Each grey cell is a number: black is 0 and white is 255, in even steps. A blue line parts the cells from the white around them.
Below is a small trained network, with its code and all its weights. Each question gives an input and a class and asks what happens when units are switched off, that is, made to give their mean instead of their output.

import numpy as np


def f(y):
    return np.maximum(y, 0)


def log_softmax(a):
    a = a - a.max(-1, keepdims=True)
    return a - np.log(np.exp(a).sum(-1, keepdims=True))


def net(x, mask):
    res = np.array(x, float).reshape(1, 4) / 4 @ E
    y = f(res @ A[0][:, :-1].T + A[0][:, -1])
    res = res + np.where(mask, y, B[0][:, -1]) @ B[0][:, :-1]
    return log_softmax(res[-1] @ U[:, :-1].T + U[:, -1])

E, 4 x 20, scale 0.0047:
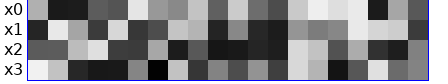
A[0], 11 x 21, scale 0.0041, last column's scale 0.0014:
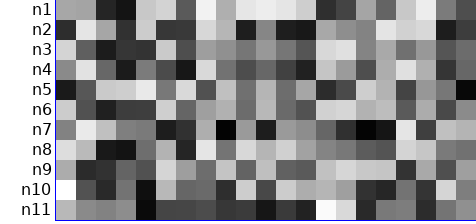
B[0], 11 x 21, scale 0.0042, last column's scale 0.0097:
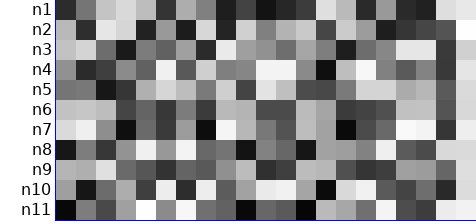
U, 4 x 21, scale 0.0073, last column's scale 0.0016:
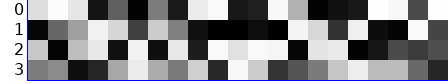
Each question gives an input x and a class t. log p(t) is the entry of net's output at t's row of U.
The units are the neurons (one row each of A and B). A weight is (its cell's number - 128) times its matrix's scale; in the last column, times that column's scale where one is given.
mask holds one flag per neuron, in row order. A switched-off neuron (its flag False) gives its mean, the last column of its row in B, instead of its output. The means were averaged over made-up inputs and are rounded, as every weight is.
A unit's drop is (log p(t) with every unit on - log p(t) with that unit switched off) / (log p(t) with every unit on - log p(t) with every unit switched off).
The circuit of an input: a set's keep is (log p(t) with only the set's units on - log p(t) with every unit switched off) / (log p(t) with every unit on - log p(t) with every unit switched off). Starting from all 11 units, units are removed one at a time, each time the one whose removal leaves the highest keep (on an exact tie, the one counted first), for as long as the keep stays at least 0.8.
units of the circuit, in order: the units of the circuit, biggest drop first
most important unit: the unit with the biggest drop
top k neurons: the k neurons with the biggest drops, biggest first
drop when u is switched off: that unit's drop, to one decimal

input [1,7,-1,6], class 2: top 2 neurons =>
[n2, n4]
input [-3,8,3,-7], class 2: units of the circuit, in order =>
[n2]
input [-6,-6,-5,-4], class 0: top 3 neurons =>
[n2, n4, n7]
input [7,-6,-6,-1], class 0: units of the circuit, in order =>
[n6, n9]
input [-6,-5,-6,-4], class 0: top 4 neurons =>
[n11, n7, n4, n2]
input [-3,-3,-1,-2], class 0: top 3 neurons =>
[n2, n4, n10]
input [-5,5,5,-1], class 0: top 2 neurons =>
[n7, n1]
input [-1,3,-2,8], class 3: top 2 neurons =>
[n8, n4]
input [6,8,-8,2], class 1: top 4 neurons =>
[n1, n8, n10, n7]
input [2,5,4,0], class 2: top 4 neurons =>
[n2, n1, n8, n4]
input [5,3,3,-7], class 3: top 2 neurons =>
[n5, n7]
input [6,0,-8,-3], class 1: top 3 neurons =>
[n1, n7, n8]
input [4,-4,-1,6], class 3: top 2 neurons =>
[n2, n10]
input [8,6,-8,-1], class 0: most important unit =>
n6
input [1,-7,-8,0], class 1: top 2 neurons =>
[n1, n8]
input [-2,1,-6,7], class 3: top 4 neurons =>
[n8, n4, n7, n11]
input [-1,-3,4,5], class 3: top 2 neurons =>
[n1, n2]
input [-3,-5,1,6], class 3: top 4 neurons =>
[n2, n7, n10, n11]
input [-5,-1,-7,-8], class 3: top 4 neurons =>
[n5, n11, n8, n2]
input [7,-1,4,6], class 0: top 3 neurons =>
[n6, n9, n3]
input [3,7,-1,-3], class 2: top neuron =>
[n2]
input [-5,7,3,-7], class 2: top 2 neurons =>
[n2, n11]
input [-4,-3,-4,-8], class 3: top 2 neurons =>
[n5, n2]
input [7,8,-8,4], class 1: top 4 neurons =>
[n1, n8, n7, n10]
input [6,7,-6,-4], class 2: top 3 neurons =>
[n2, n7, n11]
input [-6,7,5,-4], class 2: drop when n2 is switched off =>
0.7
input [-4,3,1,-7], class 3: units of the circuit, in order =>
[n5]
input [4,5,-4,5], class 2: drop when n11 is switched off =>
0.5
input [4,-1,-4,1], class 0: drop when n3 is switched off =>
0.3
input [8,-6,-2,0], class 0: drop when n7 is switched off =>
0.0
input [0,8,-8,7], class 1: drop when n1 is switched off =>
1.5
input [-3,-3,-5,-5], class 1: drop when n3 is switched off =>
0.1
